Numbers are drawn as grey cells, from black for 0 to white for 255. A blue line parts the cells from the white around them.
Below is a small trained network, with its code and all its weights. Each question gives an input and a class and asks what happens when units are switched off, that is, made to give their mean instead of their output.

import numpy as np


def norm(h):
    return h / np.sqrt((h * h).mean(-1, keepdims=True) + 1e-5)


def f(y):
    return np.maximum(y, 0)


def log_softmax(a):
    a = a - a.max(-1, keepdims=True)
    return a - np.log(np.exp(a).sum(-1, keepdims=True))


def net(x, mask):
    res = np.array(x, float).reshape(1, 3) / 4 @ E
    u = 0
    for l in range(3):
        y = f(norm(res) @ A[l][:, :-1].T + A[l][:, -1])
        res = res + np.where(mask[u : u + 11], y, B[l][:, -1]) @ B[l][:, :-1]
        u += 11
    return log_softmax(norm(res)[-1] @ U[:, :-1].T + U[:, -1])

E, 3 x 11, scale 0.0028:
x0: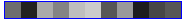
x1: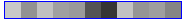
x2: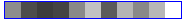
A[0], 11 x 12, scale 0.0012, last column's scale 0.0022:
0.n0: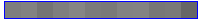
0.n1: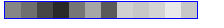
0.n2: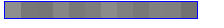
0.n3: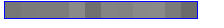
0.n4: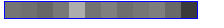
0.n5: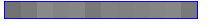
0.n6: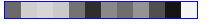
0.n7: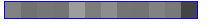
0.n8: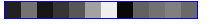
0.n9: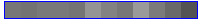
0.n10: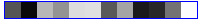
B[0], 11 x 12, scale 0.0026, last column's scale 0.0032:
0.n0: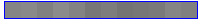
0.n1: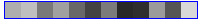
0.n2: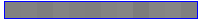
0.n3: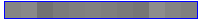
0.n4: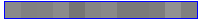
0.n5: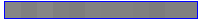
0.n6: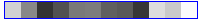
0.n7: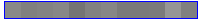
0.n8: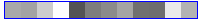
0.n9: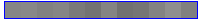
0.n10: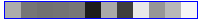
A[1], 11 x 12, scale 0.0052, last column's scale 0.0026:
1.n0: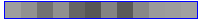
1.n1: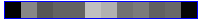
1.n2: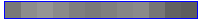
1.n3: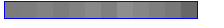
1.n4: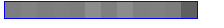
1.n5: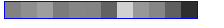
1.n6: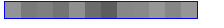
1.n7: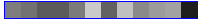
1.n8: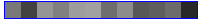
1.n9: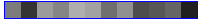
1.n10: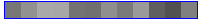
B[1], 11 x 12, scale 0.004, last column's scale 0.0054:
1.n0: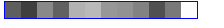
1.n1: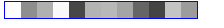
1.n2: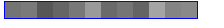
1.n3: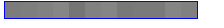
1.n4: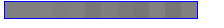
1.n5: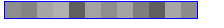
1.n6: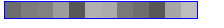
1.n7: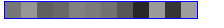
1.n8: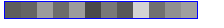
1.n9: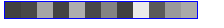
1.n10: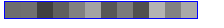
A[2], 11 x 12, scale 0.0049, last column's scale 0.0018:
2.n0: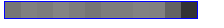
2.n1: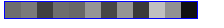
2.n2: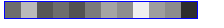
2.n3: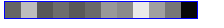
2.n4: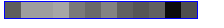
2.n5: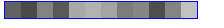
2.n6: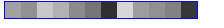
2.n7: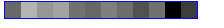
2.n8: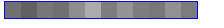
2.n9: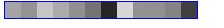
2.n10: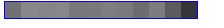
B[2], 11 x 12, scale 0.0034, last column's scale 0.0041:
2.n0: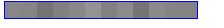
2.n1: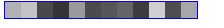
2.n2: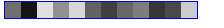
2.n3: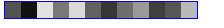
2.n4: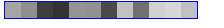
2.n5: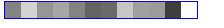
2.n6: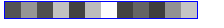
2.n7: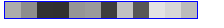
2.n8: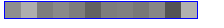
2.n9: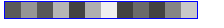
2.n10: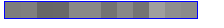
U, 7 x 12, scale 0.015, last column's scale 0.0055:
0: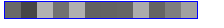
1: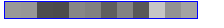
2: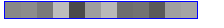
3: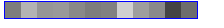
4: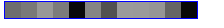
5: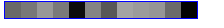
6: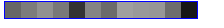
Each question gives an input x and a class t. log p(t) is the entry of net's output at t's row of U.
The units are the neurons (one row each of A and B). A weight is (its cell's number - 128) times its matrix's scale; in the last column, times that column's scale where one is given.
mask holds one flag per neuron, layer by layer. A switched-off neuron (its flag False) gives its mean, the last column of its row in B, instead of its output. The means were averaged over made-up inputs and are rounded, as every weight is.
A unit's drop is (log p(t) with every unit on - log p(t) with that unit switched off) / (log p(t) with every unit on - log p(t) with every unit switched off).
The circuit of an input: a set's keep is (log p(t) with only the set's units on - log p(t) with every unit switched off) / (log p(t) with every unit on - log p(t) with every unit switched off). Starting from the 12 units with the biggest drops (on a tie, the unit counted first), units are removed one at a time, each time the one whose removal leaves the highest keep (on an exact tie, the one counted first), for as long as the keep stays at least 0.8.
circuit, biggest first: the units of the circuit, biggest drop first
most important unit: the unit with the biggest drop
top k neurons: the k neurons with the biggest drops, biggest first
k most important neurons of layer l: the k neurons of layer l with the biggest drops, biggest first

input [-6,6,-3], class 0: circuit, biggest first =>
(2.n3)
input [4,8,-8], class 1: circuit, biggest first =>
(2.n7 2.n4)
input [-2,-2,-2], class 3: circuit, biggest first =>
(1.n0 2.n5)
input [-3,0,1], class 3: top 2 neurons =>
(1.n0 0.n10)
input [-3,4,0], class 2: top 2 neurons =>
(0.n10 1.n9)
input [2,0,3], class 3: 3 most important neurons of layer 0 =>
(0.n6 0.n10 0.n1)
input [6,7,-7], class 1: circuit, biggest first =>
(2.n4 2.n7)
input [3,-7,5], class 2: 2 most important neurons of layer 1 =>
(1.n1 1.n10)
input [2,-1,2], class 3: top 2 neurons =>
(2.n5 0.n10)
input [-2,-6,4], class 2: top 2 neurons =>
(0.n6 1.n1)
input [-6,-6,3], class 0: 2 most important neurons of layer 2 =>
(2.n2 2.n3)
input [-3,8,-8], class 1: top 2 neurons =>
(2.n7 2.n4)
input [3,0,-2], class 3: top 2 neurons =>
(0.n10 2.n5)
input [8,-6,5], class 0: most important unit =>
1.n9
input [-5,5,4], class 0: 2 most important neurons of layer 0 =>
(0.n6 0.n8)
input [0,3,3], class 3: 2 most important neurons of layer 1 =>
(1.n0 1.n10)
